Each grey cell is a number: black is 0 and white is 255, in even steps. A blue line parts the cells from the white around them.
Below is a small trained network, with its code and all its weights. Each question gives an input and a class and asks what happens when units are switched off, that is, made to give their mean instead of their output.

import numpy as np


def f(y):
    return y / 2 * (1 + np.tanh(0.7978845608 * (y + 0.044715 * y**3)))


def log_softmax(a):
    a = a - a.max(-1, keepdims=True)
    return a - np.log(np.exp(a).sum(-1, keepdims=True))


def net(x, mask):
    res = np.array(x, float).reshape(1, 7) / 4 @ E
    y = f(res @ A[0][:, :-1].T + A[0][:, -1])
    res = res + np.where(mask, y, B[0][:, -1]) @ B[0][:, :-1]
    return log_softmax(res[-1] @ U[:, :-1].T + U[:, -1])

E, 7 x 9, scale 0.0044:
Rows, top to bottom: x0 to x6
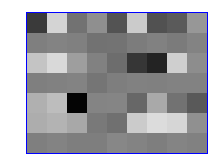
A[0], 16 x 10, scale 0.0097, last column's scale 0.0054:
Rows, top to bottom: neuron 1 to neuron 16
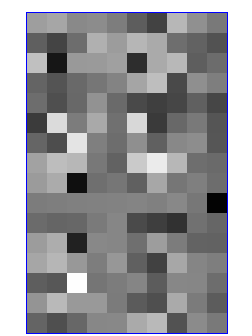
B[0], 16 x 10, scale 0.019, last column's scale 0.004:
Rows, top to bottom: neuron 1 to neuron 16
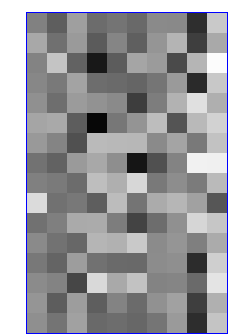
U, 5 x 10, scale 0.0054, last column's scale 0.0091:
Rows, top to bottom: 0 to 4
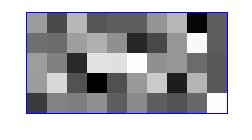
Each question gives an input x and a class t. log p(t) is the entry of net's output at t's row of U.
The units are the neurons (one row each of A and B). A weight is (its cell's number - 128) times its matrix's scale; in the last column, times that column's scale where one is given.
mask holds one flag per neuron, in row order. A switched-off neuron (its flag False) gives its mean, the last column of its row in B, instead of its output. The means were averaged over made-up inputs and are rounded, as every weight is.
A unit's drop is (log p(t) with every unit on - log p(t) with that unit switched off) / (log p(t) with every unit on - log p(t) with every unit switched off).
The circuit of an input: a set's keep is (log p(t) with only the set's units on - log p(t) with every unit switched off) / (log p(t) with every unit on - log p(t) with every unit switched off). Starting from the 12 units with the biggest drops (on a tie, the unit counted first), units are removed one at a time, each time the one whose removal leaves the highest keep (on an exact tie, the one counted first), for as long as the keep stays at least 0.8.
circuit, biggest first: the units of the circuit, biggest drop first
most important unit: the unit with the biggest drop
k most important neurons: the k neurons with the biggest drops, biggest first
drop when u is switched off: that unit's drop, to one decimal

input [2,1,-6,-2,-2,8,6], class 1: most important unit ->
neuron 8
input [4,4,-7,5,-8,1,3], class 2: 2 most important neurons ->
(neuron 14; neuron 7)
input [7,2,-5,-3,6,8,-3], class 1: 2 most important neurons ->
(neuron 8; neuron 3)
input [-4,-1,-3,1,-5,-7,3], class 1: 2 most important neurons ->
(neuron 5; neuron 11)
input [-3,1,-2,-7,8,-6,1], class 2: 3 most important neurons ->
(neuron 9; neuron 12; neuron 8)
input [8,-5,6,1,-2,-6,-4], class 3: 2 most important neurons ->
(neuron 6; neuron 8)
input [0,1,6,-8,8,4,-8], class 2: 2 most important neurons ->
(neuron 9; neuron 12)
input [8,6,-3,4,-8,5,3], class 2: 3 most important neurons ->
(neuron 14; neuron 7; neuron 3)
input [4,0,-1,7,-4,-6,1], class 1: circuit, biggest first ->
(neuron 11; neuron 5)
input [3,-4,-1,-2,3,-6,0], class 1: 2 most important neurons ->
(neuron 11; neuron 5)
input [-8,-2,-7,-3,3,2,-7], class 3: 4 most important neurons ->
(neuron 3; neuron 13; neuron 1; neuron 15)
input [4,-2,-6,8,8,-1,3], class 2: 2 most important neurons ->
(neuron 9; neuron 12)
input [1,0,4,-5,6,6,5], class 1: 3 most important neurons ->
(neuron 8; neuron 14; neuron 7)
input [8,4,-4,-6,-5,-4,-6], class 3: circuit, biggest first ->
(neuron 6)
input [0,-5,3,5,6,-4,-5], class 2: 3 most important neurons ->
(neuron 9; neuron 12; neuron 8)
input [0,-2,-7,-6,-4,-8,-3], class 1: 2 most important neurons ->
(neuron 11; neuron 5)
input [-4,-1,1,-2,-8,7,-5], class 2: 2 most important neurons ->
(neuron 14; neuron 7)
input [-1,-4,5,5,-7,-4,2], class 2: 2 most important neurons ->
(neuron 14; neuron 7)
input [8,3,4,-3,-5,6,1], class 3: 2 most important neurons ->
(neuron 6; neuron 11)
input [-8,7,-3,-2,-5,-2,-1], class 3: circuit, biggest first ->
(neuron 3)
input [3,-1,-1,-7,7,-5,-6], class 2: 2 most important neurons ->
(neuron 9; neuron 12)
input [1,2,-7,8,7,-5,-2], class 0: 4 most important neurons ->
(neuron 4; neuron 16; neuron 2; neuron 14)
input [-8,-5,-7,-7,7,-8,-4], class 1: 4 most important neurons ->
(neuron 11; neuron 5; neuron 13; neuron 1)
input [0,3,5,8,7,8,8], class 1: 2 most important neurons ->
(neuron 8; neuron 14)
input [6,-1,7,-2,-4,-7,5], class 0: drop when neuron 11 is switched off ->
-0.2
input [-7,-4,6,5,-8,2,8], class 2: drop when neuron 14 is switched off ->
1.1
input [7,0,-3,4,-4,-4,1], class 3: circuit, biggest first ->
(neuron 6)
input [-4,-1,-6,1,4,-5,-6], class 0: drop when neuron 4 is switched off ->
0.5
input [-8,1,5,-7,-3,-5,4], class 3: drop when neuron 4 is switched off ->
0.0
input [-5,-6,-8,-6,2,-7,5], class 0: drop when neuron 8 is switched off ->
0.1
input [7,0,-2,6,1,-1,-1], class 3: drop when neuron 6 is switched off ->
0.6
